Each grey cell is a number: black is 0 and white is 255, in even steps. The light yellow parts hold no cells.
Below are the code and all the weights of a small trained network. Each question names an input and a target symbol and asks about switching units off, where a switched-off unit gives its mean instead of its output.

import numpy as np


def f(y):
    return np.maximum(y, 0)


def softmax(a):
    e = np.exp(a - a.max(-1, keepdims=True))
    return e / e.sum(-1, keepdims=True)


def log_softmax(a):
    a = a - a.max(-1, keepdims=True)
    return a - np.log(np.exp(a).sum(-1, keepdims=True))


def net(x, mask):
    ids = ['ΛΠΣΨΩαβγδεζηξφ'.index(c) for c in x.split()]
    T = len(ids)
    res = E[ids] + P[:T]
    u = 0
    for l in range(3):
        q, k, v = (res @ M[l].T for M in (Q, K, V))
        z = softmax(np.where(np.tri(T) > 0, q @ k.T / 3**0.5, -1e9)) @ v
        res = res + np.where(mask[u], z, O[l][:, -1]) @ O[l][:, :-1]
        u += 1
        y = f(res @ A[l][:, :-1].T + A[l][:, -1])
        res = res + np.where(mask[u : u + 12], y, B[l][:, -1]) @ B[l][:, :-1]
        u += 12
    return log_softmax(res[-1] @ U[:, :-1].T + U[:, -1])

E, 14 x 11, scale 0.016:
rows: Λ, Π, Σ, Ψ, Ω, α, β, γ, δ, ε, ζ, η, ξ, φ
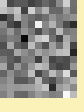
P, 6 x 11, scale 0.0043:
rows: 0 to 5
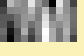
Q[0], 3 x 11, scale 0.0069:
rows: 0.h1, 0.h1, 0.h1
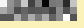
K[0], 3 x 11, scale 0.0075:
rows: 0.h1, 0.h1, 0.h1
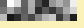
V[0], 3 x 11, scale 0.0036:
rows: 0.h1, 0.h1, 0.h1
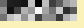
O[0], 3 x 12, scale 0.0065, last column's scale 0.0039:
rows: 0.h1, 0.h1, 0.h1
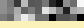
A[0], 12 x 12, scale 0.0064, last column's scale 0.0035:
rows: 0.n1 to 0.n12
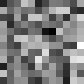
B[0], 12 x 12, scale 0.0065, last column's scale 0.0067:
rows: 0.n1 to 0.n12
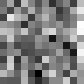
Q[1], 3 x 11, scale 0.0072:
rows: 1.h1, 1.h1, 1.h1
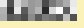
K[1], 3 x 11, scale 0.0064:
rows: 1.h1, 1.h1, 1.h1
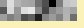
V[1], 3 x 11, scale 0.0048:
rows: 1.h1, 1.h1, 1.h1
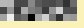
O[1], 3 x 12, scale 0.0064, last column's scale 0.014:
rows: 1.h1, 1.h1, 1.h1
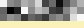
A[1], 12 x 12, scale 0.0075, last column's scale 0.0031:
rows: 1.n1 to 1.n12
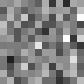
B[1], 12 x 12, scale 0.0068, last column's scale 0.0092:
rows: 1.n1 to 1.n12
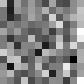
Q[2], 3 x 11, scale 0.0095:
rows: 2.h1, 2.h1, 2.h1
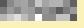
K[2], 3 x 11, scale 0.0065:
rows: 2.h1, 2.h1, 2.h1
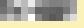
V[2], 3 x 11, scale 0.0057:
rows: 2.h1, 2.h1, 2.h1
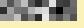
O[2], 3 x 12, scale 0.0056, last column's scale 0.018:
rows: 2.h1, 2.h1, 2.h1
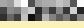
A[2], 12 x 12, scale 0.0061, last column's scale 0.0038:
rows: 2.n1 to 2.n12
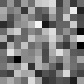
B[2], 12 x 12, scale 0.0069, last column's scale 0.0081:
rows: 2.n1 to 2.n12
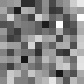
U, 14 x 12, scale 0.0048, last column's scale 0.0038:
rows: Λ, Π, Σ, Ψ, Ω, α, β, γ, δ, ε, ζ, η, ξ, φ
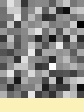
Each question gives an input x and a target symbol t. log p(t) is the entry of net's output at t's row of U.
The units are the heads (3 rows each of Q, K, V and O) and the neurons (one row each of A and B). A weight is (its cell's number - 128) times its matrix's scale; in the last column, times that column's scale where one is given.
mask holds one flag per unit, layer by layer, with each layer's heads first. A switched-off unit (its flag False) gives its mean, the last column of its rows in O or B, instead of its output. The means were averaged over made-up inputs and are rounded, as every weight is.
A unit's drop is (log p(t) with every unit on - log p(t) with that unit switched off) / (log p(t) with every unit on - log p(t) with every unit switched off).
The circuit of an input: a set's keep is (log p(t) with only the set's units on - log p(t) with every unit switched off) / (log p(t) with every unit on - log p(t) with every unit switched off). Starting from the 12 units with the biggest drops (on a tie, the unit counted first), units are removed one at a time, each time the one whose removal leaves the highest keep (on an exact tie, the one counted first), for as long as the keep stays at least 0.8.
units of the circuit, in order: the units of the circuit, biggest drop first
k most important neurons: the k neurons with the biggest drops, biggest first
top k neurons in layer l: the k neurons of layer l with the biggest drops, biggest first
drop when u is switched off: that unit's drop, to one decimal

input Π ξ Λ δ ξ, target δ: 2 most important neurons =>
[1.n12 0.n7]
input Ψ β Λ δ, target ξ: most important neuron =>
[0.n10]
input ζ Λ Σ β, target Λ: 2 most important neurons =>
[0.n5 2.n9]
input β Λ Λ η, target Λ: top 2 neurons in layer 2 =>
[2.n1 2.n9]
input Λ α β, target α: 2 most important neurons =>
[1.n12 0.n5]
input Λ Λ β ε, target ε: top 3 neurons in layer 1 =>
[1.n12 1.n1 1.n3]
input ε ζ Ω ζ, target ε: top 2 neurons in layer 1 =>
[1.n1 1.n12]
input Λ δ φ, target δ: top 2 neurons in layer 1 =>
[1.n12 1.n11]
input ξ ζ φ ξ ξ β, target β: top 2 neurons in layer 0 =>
[0.n5 0.n6]
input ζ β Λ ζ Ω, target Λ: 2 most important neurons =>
[0.n5 2.n9]
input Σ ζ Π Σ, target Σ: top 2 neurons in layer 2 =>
[2.n4 2.n11]
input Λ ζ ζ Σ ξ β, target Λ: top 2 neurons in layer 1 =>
[1.n4 1.n5]
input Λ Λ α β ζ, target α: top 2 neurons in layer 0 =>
[0.n5 0.n7]
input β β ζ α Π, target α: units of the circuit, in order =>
[2.h1]
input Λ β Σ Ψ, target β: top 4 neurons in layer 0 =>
[0.n7 0.n5 0.n10 0.n2]
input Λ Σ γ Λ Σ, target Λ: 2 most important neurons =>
[0.n8 0.n4]
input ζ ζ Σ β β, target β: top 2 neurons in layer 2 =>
[2.n4 2.n12]
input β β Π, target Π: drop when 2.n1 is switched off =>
0.0
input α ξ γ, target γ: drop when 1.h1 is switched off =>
0.6
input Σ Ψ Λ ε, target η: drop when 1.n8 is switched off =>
0.1
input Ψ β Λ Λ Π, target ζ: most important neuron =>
[1.n8]
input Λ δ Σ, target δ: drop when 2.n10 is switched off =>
0.2
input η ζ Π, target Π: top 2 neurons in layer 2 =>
[2.n12 2.n10]
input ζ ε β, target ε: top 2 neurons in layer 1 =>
[1.n1 1.n12]
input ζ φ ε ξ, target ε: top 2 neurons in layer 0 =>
[0.n3 0.n11]
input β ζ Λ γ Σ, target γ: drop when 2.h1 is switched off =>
0.2
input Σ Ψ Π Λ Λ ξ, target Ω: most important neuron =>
[0.n7]
